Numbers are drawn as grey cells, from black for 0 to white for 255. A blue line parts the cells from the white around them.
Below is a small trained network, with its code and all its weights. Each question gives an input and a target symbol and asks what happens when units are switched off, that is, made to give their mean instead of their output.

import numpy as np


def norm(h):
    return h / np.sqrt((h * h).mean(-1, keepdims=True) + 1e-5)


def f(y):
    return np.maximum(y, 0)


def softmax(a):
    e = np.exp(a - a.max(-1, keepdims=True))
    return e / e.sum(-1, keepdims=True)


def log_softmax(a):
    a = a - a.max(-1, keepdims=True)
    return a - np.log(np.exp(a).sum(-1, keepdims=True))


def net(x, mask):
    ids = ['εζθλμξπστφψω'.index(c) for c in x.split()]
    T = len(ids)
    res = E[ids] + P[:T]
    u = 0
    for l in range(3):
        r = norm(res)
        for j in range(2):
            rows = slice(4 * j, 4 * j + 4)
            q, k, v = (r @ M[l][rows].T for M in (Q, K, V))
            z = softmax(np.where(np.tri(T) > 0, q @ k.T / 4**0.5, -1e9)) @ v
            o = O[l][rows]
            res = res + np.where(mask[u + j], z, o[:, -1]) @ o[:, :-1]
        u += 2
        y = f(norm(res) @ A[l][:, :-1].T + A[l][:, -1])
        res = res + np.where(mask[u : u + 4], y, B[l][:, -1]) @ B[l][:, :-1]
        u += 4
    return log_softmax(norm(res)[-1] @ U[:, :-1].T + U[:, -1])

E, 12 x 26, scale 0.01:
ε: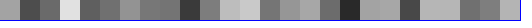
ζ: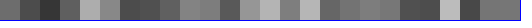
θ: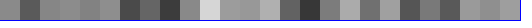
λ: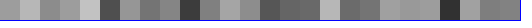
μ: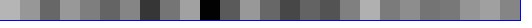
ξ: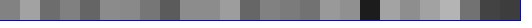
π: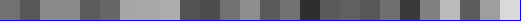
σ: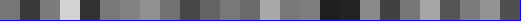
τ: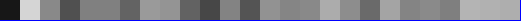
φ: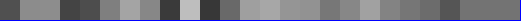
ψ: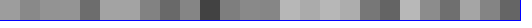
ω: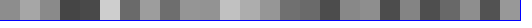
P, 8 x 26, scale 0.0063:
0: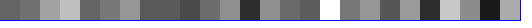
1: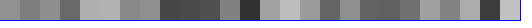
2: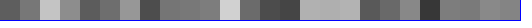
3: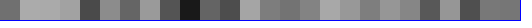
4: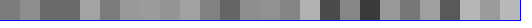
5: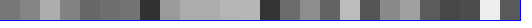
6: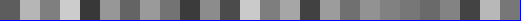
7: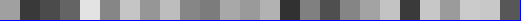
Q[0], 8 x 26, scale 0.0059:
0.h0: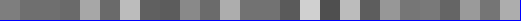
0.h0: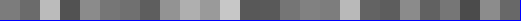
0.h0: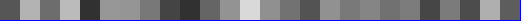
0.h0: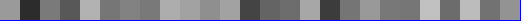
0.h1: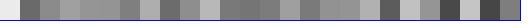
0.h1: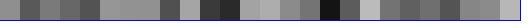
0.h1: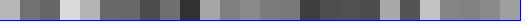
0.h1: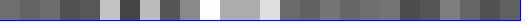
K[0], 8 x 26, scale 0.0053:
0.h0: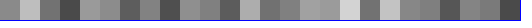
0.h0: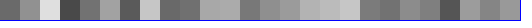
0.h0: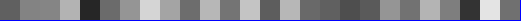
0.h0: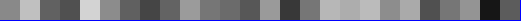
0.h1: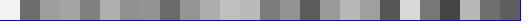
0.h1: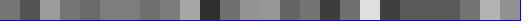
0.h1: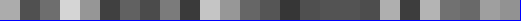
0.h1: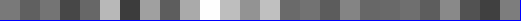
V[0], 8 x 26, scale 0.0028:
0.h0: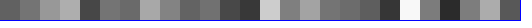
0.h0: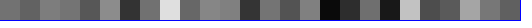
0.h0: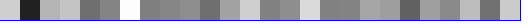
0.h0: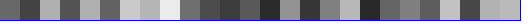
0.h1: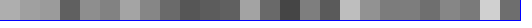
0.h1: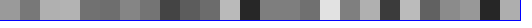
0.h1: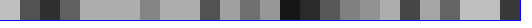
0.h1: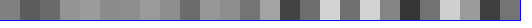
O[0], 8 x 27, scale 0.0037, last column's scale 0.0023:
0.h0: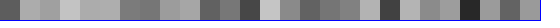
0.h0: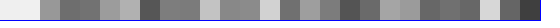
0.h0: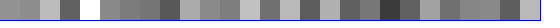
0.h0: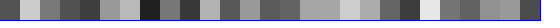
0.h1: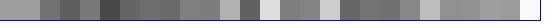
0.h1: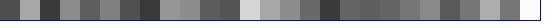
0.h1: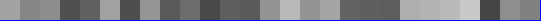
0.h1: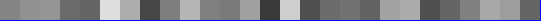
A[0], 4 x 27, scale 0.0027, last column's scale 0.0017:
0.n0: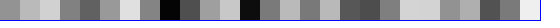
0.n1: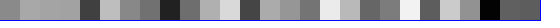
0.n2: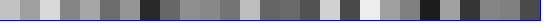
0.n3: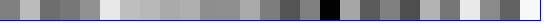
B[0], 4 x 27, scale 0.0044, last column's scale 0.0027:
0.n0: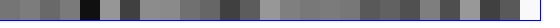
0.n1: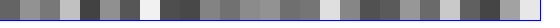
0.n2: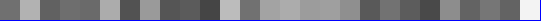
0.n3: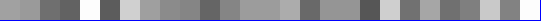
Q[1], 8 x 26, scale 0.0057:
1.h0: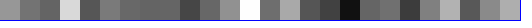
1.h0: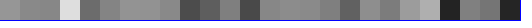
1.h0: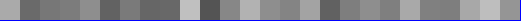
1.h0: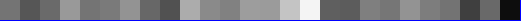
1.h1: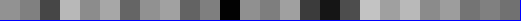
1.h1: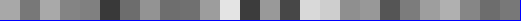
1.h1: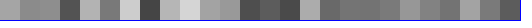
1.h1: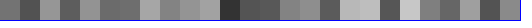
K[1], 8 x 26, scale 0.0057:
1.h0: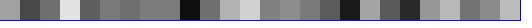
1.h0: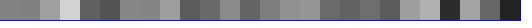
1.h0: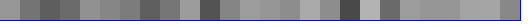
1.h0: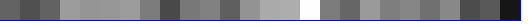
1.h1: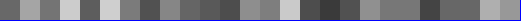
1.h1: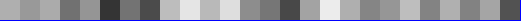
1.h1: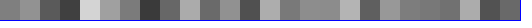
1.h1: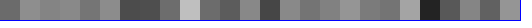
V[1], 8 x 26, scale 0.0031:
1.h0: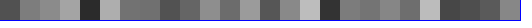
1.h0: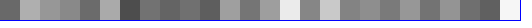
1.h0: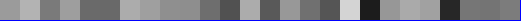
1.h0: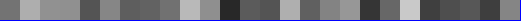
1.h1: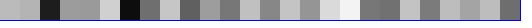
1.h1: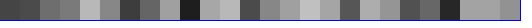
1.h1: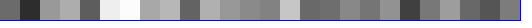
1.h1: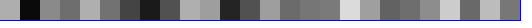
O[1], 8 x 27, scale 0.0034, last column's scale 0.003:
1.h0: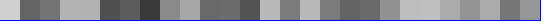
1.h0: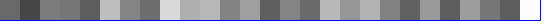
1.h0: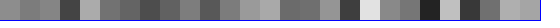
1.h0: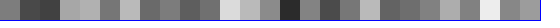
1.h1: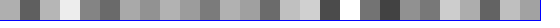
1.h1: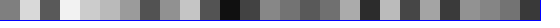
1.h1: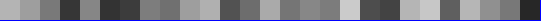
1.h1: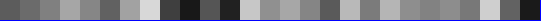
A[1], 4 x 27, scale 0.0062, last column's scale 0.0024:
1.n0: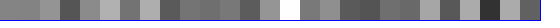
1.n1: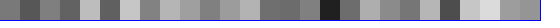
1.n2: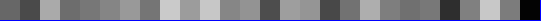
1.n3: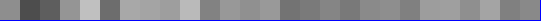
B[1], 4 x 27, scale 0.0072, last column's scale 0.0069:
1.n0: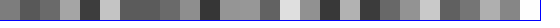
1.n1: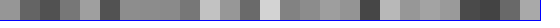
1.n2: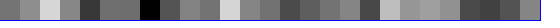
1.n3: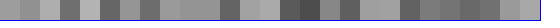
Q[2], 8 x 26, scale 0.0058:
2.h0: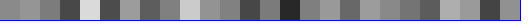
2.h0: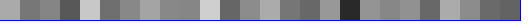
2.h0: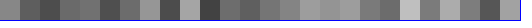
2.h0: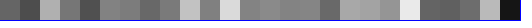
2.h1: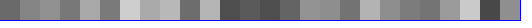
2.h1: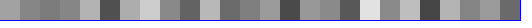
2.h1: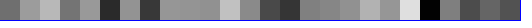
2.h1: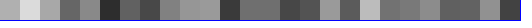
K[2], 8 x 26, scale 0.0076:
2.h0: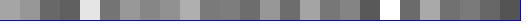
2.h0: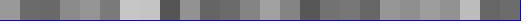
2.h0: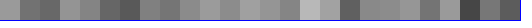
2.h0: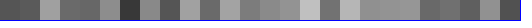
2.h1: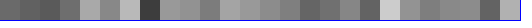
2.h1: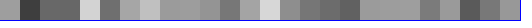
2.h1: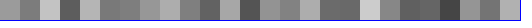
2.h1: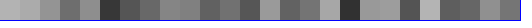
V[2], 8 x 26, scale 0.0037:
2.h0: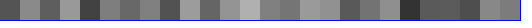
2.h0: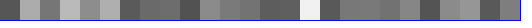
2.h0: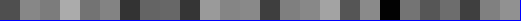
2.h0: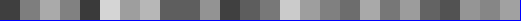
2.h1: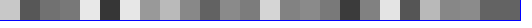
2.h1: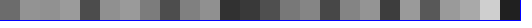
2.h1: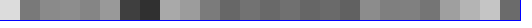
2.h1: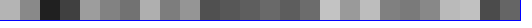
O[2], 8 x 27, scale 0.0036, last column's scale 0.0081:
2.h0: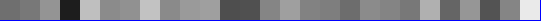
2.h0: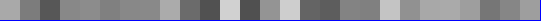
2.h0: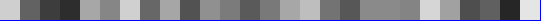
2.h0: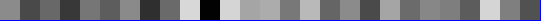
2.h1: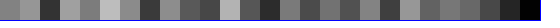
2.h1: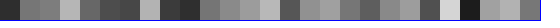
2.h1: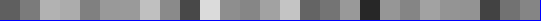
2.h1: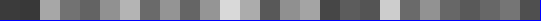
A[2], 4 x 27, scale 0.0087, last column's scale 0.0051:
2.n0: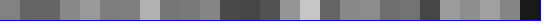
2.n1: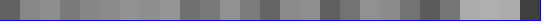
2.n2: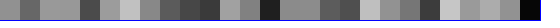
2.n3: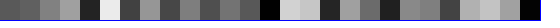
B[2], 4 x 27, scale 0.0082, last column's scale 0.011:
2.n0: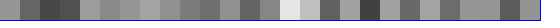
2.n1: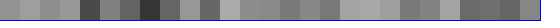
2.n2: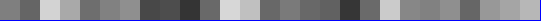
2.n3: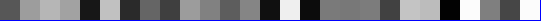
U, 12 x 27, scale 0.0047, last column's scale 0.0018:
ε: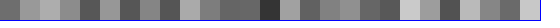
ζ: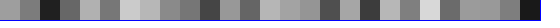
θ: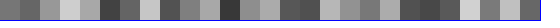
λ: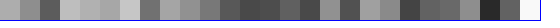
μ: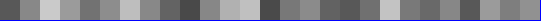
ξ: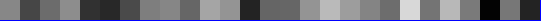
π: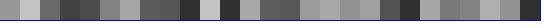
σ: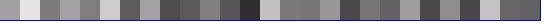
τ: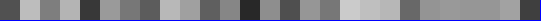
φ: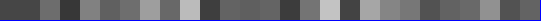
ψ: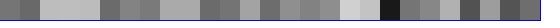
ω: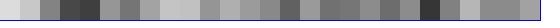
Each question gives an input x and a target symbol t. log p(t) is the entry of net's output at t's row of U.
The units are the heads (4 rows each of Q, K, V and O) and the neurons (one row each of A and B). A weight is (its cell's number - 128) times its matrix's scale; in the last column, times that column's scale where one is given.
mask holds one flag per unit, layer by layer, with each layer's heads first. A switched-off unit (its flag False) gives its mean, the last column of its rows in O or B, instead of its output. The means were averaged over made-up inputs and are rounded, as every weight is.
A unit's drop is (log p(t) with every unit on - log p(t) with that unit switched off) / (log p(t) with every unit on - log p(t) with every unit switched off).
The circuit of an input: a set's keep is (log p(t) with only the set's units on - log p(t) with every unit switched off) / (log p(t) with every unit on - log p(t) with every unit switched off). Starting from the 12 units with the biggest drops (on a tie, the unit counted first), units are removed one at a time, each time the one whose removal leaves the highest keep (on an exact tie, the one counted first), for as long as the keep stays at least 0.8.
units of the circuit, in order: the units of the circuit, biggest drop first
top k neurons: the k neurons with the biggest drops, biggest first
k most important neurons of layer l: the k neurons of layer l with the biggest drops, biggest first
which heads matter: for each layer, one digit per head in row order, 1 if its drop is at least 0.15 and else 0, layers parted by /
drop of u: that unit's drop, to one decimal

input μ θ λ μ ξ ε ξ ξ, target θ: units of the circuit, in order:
[1.n3 2.h0 2.n3]
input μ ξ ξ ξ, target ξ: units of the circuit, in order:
[2.n3 1.h1 0.h0]
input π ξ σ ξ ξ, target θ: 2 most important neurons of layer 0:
[0.n2 0.n3]
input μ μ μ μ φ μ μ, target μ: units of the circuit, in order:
[1.h1 2.n2]
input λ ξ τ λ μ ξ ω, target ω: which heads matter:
00 / 00 / 00
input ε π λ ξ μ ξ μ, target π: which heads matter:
10 / 00 / 00
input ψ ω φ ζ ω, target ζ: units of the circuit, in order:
[2.n3 0.n3]
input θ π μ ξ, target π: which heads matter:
10 / 00 / 00
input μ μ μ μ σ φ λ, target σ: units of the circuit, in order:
[0.h0 2.n3]
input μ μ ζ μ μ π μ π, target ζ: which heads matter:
01 / 10 / 00
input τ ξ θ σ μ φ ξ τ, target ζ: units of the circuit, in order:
[2.n3]
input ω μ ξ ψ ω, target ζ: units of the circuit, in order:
[0.n3 2.n3]
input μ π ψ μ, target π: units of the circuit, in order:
[0.h0 2.n3]
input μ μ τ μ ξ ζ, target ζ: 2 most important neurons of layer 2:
[2.n0 2.n3]
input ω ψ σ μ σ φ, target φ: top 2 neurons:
[2.n3 1.n0]
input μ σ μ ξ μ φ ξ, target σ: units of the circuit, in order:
[0.h0 2.n3]
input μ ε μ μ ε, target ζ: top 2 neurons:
[1.n0 2.n3]
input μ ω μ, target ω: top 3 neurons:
[1.n0 2.n3 0.n2]
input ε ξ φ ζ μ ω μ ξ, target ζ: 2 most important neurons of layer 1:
[1.n3 1.n0]
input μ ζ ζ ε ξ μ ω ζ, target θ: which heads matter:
01 / 10 / 10
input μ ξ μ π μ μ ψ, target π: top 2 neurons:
[1.n0 2.n3]
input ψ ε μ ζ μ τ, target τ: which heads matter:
01 / 00 / 00
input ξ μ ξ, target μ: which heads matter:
01 / 11 / 00
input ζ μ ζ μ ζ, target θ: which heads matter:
00 / 10 / 10
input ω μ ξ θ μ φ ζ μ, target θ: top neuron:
[1.n3]
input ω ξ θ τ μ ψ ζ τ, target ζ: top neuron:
[1.n0]
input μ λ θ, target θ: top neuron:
[1.n0]
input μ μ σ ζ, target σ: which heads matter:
10 / 00 / 00
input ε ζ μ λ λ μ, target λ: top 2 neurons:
[1.n0 2.n3]
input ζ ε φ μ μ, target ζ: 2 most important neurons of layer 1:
[1.n1 1.n0]
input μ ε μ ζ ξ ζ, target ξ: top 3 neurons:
[1.n2 2.n3 1.n0]
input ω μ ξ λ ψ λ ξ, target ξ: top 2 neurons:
[2.n3 1.n0]
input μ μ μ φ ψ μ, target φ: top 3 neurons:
[2.n3 1.n0 1.n1]
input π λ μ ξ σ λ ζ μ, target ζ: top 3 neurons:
[1.n0 2.n3 1.n1]
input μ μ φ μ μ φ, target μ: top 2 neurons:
[1.n2 2.n3]
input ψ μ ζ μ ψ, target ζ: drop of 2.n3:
0.2
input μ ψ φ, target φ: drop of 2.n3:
0.2
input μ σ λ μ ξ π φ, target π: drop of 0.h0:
0.7
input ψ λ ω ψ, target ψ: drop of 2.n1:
0.0
